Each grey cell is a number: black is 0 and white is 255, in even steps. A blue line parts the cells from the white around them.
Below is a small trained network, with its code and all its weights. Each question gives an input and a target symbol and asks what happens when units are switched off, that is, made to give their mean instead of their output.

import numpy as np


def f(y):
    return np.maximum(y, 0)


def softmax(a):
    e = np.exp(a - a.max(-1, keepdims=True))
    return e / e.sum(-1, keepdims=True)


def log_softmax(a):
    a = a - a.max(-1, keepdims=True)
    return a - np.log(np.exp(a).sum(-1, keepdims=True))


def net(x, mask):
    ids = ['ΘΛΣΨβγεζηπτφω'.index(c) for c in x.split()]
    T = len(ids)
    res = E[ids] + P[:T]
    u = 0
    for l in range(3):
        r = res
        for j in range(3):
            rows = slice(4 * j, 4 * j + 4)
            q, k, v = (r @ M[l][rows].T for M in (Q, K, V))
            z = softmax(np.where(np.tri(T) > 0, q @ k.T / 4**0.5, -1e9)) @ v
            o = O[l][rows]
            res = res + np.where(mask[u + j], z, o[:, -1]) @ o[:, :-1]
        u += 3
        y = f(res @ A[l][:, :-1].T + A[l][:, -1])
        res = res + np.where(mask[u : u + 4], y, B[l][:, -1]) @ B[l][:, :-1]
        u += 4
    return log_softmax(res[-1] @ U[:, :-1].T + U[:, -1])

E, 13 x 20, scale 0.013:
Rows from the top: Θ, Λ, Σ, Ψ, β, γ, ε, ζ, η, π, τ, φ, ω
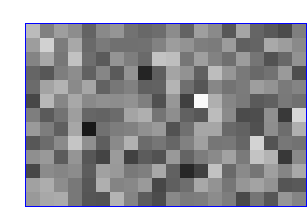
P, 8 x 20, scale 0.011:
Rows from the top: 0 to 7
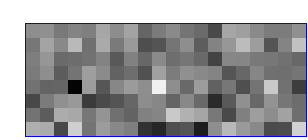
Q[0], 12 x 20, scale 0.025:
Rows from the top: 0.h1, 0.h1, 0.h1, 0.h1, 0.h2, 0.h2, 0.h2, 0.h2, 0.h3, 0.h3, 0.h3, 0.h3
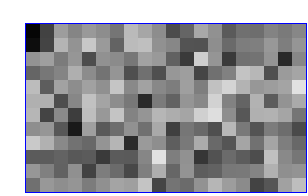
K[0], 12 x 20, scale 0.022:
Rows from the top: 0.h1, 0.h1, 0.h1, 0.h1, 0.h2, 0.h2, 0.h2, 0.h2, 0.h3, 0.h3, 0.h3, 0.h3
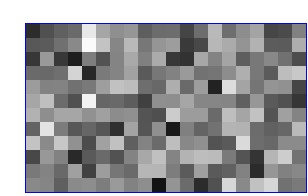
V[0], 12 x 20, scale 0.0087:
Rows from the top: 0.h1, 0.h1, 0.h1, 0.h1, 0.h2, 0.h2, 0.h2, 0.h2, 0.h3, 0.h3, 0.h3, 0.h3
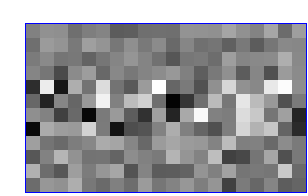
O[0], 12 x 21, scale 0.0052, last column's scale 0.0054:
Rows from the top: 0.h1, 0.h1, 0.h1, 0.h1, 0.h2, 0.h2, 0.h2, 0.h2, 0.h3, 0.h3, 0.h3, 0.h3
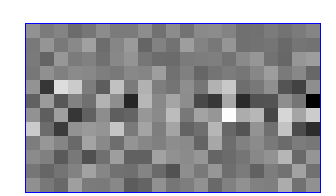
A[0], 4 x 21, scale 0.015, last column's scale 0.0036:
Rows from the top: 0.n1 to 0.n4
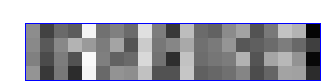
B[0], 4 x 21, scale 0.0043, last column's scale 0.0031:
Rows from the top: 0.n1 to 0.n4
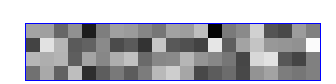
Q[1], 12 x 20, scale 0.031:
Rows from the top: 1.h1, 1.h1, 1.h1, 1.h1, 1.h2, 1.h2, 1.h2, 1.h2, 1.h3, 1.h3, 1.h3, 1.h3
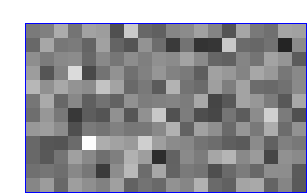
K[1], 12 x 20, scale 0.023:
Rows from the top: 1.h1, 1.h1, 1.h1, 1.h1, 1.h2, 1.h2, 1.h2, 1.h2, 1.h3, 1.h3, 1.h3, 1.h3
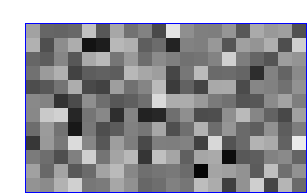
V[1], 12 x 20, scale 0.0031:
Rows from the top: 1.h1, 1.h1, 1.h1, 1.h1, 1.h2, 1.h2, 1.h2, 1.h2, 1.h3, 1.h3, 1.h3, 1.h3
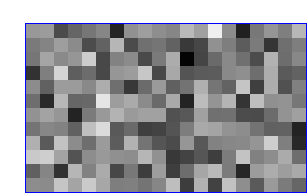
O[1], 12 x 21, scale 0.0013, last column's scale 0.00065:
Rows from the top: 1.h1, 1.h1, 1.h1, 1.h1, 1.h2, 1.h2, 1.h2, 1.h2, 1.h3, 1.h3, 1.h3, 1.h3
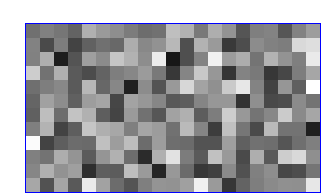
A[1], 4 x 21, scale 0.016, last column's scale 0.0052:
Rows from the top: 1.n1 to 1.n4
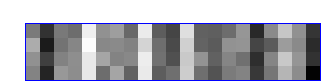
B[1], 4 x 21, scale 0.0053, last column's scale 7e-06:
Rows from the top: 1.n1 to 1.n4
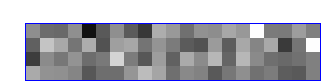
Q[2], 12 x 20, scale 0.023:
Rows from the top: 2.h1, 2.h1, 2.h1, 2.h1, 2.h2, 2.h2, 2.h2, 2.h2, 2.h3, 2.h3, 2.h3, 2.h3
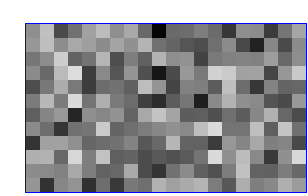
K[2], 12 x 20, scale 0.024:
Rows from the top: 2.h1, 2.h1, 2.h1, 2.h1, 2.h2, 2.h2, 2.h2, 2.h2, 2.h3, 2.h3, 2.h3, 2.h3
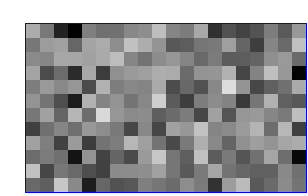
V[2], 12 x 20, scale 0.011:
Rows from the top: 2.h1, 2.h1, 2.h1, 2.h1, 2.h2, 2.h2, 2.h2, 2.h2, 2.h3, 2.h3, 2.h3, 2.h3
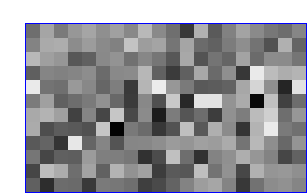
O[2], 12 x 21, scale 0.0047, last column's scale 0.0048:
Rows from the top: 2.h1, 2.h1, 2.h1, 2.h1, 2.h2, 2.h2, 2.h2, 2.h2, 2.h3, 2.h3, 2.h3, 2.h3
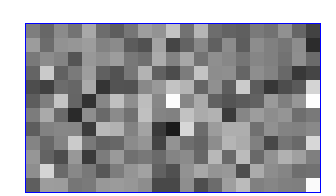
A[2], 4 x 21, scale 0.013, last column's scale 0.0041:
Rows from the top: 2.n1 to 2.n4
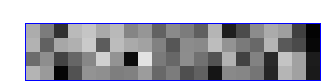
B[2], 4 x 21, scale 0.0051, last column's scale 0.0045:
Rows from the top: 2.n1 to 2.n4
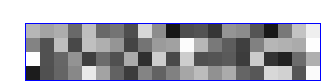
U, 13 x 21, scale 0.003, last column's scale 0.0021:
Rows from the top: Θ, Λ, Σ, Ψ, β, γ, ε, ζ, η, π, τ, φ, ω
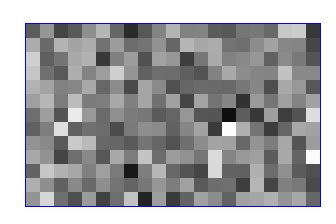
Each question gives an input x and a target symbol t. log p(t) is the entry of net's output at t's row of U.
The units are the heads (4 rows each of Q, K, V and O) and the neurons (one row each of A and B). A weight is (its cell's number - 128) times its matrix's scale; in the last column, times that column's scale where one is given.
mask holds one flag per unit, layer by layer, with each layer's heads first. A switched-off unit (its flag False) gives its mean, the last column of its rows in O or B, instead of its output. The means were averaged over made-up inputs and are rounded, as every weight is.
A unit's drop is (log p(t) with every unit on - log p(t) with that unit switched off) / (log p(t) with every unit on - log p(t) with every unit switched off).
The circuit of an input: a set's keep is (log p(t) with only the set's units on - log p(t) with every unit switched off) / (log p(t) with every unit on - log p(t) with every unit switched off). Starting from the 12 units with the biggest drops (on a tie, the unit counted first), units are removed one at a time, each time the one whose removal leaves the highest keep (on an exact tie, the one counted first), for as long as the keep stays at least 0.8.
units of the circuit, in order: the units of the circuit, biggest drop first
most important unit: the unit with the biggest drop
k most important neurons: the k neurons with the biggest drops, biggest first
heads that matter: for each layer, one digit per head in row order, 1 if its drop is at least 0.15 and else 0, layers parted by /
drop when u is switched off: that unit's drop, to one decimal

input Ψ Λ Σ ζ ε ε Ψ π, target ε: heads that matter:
010 / 000 / 000
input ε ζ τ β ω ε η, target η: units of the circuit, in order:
[2.h2 0.h2 2.n4 2.h1]
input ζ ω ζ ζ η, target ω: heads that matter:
010 / 000 / 010
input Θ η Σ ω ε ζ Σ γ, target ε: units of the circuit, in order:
[0.h2]
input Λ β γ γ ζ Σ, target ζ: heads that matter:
010 / 000 / 000
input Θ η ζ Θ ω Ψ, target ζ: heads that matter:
010 / 000 / 001
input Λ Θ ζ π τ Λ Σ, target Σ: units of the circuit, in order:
[2.h2 0.h2]
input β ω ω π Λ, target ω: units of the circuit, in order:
[0.h2 2.h2]
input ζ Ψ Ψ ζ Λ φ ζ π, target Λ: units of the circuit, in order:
[0.h2 2.n2]
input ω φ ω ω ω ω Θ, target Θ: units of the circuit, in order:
[0.h2 2.n4]
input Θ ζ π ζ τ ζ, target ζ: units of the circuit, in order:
[2.h3 0.h2]
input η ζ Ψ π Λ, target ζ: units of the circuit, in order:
[0.h2 2.h3]
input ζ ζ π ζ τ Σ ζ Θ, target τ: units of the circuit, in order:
[0.h2 0.n2]
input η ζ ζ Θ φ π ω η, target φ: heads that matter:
010 / 000 / 010
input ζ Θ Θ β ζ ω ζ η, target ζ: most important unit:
0.h2
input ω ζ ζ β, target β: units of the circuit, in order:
[2.n1 0.h2]
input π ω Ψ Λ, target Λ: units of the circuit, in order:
[0.h2 2.n2]
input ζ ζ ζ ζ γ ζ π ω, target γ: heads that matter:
000 / 000 / 010
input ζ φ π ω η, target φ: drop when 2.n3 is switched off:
0.8
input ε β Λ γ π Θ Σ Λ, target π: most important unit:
2.h2
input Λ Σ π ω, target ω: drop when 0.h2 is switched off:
0.7
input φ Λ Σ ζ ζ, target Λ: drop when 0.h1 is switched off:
0.0
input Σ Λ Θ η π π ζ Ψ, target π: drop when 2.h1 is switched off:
0.1
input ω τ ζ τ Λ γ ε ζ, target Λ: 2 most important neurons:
[2.n2 0.n2]
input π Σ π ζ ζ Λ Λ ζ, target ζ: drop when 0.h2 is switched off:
0.5
